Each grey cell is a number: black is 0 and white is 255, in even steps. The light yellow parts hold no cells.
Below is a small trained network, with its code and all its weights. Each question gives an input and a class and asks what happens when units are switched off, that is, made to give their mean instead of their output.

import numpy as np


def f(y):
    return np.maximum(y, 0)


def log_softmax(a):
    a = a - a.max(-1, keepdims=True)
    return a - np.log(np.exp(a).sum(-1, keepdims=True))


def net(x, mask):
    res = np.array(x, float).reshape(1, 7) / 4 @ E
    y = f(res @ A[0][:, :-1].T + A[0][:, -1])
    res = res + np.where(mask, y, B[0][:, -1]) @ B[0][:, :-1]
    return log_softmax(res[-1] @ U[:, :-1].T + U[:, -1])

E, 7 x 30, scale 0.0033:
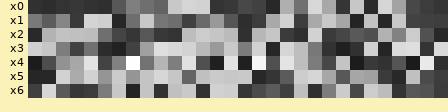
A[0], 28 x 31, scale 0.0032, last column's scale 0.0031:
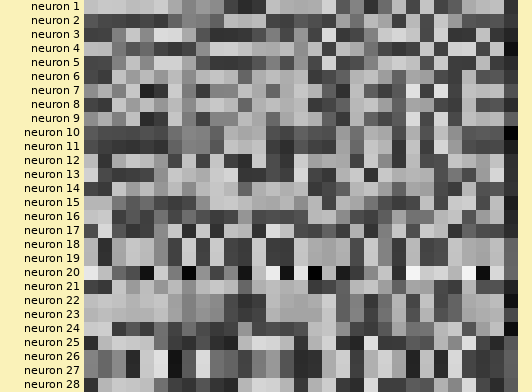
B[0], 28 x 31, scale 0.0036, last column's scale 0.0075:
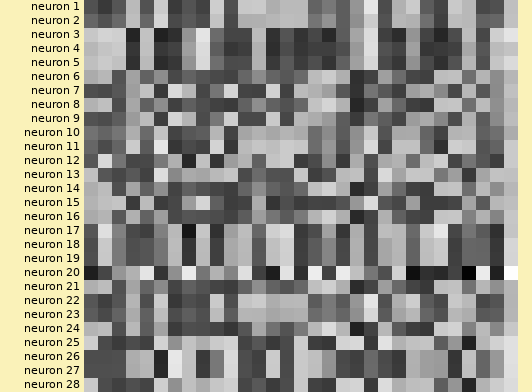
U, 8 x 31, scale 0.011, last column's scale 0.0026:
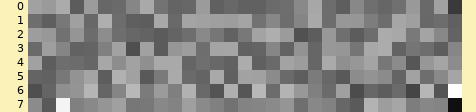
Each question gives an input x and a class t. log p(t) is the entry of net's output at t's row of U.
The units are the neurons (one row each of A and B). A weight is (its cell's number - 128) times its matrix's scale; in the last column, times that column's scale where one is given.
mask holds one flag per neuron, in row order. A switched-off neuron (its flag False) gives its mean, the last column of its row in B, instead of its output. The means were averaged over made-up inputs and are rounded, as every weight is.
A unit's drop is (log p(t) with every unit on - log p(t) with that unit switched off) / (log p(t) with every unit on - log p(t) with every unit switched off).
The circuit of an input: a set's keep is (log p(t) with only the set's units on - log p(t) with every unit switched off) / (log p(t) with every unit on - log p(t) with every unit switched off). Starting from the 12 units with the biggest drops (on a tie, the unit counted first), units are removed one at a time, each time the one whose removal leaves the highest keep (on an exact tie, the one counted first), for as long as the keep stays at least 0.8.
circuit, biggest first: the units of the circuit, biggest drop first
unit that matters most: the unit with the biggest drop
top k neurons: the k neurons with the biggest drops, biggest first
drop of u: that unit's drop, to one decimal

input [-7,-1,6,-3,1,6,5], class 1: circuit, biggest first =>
(neuron 1)
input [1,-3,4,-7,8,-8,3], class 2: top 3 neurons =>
(neuron 20; neuron 24; neuron 16)
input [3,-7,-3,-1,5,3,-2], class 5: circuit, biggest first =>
(neuron 7; neuron 9)
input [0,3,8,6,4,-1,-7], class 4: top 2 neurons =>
(neuron 25; neuron 28)
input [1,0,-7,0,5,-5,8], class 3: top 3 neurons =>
(neuron 17; neuron 25; neuron 28)
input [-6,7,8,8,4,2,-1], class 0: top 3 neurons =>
(neuron 4; neuron 15; neuron 13)
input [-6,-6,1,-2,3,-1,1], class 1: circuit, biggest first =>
(neuron 1; neuron 22)
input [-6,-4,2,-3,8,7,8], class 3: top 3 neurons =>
(neuron 17; neuron 20; neuron 24)
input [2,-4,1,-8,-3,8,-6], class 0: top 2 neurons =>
(neuron 3; neuron 5)
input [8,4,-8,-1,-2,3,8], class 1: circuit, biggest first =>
(neuron 11; neuron 2)
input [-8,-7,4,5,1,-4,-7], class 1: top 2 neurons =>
(neuron 1; neuron 22)
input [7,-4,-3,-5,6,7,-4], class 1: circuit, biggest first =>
(neuron 11; neuron 20)
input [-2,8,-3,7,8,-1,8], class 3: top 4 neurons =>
(neuron 17; neuron 20; neuron 3; neuron 5)
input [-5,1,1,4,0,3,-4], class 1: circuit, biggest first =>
(neuron 1)
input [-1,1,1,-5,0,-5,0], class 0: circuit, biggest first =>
(neuron 3; neuron 5)
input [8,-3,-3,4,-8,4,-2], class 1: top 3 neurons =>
(neuron 11; neuron 2; neuron 10)
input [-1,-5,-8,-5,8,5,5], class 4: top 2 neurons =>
(neuron 13; neuron 20)
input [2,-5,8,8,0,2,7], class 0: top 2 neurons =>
(neuron 4; neuron 15)
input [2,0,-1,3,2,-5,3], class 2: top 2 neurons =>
(neuron 20; neuron 3)
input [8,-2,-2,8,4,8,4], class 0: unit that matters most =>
neuron 4
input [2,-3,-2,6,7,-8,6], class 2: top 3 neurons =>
(neuron 20; neuron 24; neuron 16)
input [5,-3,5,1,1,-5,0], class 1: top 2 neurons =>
(neuron 11; neuron 2)
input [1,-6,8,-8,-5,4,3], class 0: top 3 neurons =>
(neuron 3; neuron 5; neuron 13)
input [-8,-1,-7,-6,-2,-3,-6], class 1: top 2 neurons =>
(neuron 1; neuron 22)
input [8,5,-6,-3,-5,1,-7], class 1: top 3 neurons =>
(neuron 11; neuron 2; neuron 10)
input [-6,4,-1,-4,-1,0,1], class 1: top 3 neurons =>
(neuron 1; neuron 22; neuron 23)
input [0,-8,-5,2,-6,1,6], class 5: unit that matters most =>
neuron 7
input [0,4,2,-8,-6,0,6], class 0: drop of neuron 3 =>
0.7
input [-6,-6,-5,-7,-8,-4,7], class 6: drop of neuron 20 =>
1.3
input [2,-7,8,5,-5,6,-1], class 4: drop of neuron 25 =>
0.6
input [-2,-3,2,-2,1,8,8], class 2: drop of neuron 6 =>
0.2
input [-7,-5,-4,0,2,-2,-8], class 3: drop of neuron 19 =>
0.4
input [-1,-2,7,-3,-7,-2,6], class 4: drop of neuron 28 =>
0.5
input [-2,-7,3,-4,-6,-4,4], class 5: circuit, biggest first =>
(neuron 7)
